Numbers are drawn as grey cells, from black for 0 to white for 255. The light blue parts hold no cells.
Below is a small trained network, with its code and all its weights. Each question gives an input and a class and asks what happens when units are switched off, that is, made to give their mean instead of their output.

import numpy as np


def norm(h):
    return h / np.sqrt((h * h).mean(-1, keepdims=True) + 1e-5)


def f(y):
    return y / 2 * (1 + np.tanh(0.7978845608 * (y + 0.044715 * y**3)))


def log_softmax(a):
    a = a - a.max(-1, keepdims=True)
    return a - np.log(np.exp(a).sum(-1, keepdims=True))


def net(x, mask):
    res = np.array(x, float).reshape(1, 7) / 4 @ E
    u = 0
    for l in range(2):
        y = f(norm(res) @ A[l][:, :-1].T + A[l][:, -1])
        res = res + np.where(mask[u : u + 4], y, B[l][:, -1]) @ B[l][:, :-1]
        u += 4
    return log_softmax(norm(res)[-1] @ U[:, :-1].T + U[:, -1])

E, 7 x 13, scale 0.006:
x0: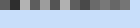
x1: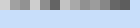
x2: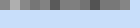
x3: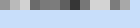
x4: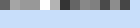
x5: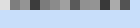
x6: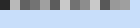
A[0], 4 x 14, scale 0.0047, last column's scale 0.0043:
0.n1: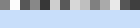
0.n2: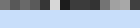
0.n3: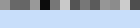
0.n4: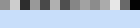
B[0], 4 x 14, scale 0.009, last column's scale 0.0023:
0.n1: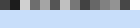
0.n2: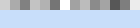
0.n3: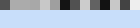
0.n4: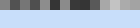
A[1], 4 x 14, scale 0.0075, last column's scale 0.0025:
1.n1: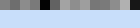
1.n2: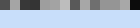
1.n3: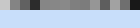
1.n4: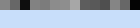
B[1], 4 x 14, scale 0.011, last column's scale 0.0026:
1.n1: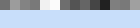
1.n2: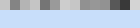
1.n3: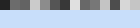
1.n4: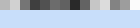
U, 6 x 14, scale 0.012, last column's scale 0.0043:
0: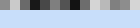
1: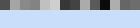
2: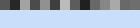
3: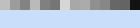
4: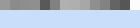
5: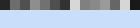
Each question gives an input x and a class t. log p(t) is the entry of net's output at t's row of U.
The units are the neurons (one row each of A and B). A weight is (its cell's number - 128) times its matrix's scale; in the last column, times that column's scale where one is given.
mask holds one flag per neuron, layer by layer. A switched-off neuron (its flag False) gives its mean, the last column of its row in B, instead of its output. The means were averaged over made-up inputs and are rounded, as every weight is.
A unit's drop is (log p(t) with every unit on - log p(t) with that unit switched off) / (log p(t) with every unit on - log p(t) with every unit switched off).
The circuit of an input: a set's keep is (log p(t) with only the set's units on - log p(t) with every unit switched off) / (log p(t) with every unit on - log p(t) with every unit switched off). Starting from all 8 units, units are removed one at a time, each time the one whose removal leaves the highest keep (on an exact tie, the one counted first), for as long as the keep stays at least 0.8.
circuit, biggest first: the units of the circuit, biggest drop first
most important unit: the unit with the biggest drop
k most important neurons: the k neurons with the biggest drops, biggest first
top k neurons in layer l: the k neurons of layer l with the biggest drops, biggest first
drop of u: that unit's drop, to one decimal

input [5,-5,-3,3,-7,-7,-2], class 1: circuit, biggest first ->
1.n1, 0.n1
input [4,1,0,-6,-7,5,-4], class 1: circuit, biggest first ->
1.n1
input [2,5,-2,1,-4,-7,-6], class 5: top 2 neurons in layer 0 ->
0.n2, 0.n3
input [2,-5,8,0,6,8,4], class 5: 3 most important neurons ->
1.n3, 0.n3, 0.n1
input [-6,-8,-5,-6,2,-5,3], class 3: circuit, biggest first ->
1.n2, 0.n2
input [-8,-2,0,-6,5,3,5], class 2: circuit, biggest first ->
0.n1, 0.n4
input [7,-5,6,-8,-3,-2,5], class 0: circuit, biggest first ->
1.n4, 0.n1
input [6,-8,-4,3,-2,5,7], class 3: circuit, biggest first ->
1.n2, 0.n1
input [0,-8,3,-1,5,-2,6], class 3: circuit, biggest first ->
1.n2, 0.n3
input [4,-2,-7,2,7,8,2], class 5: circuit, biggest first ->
1.n3, 0.n3, 0.n1
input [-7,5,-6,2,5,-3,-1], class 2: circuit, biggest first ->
0.n1, 0.n4
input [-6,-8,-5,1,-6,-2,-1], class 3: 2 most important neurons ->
0.n2, 1.n2
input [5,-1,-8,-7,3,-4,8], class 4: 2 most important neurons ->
1.n2, 0.n1
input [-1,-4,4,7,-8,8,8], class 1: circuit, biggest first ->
1.n1, 1.n4
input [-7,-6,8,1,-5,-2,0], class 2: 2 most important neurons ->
0.n1, 0.n4
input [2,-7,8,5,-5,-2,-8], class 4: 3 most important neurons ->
0.n2, 1.n4, 0.n4
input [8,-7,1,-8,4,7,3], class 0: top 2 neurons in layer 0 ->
0.n1, 0.n3
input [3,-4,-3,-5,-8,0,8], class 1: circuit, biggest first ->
1.n1
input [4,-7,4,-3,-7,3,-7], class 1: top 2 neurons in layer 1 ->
1.n1, 1.n2
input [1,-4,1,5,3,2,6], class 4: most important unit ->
1.n2
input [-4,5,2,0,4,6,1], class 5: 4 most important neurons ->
1.n3, 0.n3, 0.n2, 1.n2
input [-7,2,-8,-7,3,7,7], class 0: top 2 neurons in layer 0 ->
0.n2, 0.n3
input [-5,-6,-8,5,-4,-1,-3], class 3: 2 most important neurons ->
0.n2, 1.n4
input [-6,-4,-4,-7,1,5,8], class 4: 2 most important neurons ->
1.n2, 1.n3
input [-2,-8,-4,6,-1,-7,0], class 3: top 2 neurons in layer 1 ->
1.n2, 1.n4
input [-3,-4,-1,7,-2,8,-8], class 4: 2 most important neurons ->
0.n2, 1.n4
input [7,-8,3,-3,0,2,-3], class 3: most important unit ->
0.n2
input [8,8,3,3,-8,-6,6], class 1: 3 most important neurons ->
1.n1, 0.n1, 0.n3
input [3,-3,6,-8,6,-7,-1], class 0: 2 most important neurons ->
1.n4, 0.n3
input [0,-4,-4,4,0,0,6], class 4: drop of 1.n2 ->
0.9
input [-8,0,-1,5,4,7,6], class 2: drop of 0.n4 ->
0.2
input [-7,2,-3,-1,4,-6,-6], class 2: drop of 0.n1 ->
0.6
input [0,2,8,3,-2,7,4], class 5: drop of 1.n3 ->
0.9
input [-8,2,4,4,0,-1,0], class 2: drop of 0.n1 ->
0.4
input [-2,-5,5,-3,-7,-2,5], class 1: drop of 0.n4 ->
0.0
